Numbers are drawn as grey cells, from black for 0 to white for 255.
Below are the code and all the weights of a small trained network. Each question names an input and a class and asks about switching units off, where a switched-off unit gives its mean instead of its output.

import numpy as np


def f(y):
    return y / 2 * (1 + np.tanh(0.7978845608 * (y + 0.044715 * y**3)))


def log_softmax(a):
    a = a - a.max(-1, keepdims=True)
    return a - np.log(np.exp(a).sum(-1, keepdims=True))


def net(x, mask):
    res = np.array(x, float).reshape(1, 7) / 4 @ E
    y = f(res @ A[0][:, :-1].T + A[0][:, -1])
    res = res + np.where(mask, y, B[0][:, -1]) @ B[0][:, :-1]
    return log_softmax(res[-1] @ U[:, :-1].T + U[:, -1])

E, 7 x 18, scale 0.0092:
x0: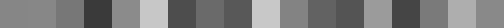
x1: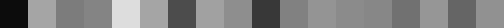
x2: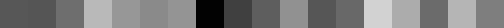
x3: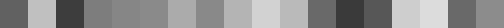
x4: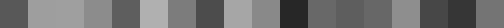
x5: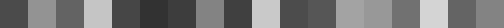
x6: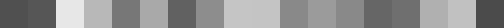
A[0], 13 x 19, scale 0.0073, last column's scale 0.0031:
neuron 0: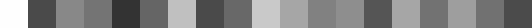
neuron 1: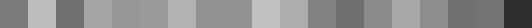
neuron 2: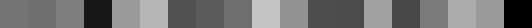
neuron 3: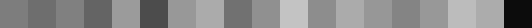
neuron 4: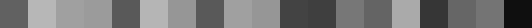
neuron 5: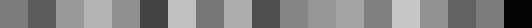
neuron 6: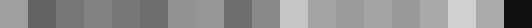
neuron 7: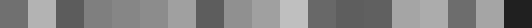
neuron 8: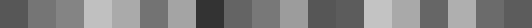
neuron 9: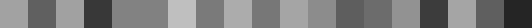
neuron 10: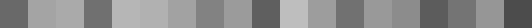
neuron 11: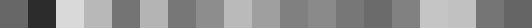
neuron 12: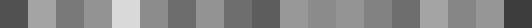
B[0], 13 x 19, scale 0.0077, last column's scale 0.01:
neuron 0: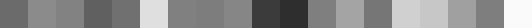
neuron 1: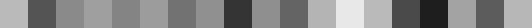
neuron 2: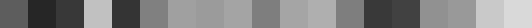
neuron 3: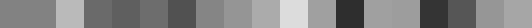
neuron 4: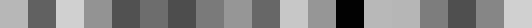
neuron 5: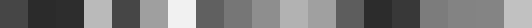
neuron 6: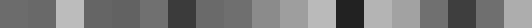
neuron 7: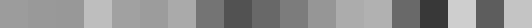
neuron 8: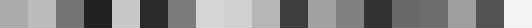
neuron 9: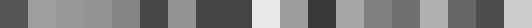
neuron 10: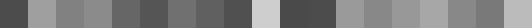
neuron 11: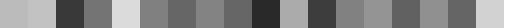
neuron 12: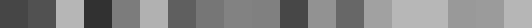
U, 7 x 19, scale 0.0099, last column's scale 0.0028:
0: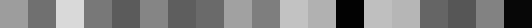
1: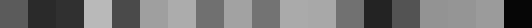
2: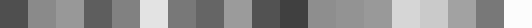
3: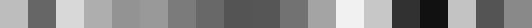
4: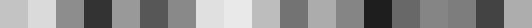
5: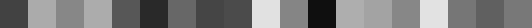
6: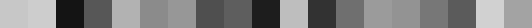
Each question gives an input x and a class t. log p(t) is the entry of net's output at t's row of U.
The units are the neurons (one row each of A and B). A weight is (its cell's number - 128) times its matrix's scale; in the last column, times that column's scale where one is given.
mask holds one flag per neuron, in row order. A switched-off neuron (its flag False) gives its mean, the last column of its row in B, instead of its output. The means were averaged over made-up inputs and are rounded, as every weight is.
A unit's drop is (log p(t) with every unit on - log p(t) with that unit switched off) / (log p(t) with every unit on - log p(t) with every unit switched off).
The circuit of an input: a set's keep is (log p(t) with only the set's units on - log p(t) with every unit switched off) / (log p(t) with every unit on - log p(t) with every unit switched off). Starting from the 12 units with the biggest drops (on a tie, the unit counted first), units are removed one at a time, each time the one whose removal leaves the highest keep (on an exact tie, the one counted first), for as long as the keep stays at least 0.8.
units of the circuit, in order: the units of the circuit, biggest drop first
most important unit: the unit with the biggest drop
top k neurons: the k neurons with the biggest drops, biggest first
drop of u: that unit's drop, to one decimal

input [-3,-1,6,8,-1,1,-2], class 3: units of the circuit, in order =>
neuron 7; neuron 1
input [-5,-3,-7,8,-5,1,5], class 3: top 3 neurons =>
neuron 1; neuron 7; neuron 8
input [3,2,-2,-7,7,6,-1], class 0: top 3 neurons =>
neuron 4; neuron 1; neuron 7
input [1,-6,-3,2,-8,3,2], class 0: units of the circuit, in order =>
neuron 6
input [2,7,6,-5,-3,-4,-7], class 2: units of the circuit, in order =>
neuron 12; neuron 11
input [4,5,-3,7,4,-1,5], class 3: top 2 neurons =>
neuron 1; neuron 7
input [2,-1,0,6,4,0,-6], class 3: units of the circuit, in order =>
neuron 7; neuron 11; neuron 1
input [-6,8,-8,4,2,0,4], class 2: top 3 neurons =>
neuron 8; neuron 12; neuron 2
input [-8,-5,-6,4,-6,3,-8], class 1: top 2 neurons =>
neuron 5; neuron 11
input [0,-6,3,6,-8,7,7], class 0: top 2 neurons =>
neuron 6; neuron 3
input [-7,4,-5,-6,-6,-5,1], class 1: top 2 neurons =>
neuron 5; neuron 8
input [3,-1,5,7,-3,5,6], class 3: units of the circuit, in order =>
neuron 1; neuron 7
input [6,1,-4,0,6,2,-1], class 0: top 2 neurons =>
neuron 4; neuron 8
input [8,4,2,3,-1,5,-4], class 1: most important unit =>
neuron 2
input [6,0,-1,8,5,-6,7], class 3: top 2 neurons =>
neuron 1; neuron 7
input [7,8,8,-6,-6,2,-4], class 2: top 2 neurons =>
neuron 12; neuron 5
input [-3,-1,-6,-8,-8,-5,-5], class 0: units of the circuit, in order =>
neuron 3; neuron 6
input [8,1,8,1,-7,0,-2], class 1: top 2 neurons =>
neuron 2; neuron 4
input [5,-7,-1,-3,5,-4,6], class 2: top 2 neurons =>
neuron 0; neuron 5
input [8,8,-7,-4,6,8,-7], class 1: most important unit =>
neuron 2
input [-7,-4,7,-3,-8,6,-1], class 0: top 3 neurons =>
neuron 6; neuron 3; neuron 2
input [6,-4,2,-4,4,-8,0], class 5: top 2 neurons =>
neuron 9; neuron 10
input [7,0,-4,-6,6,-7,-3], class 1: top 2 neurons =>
neuron 2; neuron 8
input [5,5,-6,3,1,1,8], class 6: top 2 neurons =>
neuron 11; neuron 8
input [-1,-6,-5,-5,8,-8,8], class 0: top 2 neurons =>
neuron 4; neuron 8
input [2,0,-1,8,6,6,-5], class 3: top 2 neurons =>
neuron 7; neuron 1
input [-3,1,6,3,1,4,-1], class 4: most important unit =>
neuron 8
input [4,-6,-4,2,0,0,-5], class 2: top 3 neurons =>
neuron 0; neuron 11; neuron 8
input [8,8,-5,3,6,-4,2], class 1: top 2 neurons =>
neuron 2; neuron 0
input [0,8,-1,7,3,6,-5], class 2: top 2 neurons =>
neuron 12; neuron 11
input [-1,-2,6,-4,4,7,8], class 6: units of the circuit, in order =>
neuron 11; neuron 9
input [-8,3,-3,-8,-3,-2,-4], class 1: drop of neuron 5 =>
0.8
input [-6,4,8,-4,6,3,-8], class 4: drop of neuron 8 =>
0.8
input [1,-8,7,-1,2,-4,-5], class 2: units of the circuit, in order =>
neuron 0
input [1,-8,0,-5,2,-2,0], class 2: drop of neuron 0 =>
0.7
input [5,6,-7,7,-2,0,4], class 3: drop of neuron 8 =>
0.2
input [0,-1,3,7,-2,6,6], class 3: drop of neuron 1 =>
0.4
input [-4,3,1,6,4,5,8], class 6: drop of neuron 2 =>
0.0
